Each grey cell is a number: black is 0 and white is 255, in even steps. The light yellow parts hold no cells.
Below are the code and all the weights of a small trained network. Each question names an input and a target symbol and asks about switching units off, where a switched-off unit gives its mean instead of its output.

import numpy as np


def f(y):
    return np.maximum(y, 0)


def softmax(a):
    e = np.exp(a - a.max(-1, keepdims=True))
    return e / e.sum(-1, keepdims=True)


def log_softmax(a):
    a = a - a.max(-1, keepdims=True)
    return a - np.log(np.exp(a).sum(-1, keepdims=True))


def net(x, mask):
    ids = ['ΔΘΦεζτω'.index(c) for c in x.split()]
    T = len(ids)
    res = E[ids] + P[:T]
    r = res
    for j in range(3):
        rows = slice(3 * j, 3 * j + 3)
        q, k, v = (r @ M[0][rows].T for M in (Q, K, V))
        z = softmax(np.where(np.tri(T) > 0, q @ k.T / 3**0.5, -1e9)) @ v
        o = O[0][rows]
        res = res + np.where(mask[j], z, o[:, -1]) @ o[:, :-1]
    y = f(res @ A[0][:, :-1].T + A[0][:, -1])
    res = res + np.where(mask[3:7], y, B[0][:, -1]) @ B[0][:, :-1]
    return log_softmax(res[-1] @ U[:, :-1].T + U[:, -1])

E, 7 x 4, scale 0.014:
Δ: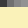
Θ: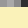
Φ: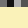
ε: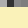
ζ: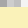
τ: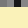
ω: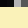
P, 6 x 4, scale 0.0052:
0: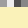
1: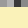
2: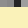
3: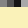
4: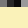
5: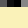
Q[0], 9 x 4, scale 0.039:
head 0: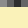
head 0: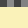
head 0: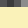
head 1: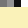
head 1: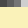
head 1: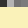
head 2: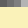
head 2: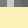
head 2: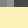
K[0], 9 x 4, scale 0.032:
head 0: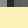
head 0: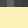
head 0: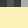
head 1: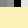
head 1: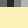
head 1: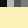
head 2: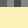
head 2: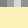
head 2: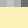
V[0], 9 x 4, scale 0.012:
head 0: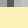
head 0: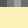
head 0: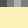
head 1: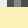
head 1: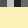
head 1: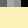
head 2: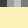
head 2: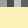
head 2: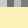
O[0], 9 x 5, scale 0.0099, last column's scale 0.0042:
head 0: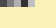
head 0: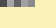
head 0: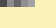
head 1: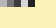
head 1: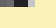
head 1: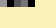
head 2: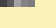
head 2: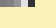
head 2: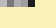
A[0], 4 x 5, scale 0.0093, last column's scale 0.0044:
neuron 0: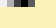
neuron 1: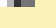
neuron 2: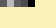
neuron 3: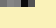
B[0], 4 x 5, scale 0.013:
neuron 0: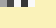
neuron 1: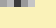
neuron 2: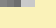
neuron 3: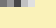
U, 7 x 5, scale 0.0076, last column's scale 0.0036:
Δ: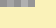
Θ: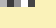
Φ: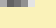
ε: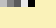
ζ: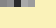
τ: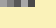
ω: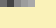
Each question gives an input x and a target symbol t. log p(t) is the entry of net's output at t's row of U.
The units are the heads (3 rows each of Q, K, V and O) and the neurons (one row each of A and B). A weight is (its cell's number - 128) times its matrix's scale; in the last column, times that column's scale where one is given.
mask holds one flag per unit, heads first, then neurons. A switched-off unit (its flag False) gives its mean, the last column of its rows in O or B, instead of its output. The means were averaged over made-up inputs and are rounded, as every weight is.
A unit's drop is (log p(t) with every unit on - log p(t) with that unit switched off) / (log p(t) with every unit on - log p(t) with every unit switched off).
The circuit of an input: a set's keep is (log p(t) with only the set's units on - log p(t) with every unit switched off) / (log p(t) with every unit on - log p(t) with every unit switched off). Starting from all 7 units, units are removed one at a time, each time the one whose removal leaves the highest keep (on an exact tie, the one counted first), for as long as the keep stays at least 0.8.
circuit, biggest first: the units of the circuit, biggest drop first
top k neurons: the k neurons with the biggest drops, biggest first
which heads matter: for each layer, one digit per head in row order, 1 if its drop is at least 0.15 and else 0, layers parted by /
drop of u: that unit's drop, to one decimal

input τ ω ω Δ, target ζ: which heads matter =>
100
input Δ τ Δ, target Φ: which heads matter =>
111
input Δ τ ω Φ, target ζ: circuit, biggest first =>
(neuron 0; head 0; head 2; head 1)
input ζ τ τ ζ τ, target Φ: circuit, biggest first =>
(neuron 0; head 0; head 1)
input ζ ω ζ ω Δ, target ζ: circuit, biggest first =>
(neuron 0)
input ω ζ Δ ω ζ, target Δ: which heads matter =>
010
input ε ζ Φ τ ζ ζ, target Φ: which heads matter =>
111
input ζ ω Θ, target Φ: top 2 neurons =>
(neuron 0; neuron 2)
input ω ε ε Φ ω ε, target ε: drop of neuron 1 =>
0.1
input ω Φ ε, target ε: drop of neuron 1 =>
0.2
